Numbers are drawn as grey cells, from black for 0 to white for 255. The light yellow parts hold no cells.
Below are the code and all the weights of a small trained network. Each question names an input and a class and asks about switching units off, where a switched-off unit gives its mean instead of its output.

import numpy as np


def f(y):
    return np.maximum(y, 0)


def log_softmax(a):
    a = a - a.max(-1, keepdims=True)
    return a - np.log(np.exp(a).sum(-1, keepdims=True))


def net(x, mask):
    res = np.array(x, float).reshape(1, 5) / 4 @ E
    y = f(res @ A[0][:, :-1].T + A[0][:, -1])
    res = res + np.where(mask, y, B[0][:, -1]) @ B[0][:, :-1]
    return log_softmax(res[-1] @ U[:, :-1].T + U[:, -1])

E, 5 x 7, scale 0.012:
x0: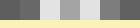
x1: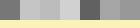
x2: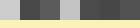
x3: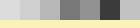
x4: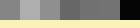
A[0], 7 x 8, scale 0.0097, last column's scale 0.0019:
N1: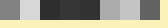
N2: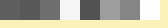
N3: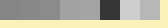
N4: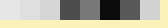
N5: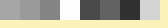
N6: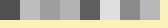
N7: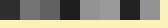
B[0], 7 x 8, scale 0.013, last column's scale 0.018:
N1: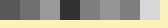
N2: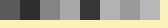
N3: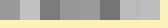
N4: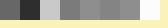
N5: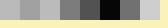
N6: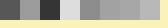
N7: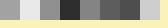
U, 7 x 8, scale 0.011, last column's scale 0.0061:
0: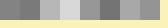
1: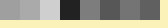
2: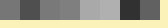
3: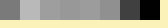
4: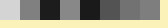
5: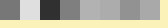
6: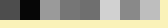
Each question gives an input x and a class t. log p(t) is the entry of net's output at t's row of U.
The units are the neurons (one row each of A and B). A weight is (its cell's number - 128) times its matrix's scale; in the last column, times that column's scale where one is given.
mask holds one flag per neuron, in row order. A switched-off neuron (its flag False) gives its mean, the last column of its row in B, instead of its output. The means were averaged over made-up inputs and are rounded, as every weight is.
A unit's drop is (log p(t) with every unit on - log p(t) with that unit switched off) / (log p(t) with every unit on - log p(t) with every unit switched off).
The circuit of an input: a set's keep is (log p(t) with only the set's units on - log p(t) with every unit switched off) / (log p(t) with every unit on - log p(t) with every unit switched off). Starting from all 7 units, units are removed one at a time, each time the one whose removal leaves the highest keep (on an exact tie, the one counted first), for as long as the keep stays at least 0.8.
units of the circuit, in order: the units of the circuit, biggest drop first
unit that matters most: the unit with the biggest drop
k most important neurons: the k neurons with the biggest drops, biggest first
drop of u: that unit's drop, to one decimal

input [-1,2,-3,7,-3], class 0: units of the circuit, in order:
(N7)
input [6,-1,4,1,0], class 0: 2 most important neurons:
(N7; N1)
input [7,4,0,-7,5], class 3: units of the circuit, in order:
(N6; N7)
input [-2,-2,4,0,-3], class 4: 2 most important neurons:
(N4; N1)
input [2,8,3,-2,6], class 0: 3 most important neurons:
(N5; N7; N6)
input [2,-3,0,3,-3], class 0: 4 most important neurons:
(N7; N1; N5; N3)
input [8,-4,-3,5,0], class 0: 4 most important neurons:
(N7; N1; N5; N3)
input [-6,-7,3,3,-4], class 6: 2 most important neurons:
(N7; N5)
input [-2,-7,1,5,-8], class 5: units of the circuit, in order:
(N5; N4)
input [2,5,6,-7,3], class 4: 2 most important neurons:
(N5; N4)
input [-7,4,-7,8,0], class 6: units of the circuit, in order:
(N7; N4)
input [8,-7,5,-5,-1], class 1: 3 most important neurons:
(N7; N6; N4)
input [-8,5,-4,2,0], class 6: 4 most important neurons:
(N1; N7; N3; N5)
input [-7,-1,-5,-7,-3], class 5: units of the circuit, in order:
(N4)
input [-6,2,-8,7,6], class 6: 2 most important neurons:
(N4; N7)
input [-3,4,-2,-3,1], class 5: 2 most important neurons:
(N4; N6)
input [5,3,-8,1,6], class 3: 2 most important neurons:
(N6; N3)
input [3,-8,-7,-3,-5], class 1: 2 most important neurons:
(N7; N6)
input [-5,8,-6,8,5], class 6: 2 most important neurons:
(N4; N1)
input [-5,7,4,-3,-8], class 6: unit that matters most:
N2
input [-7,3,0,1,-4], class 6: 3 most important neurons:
(N1; N7; N5)
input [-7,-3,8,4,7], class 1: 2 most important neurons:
(N5; N4)
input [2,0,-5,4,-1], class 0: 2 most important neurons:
(N7; N1)
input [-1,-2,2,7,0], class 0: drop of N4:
0.3
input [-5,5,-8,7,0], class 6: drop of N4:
0.4
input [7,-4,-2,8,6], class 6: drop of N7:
0.3
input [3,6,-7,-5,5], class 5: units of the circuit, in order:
(N6)
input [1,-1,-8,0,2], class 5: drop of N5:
0.4
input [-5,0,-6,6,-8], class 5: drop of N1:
-0.1
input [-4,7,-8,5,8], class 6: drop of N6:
0.0
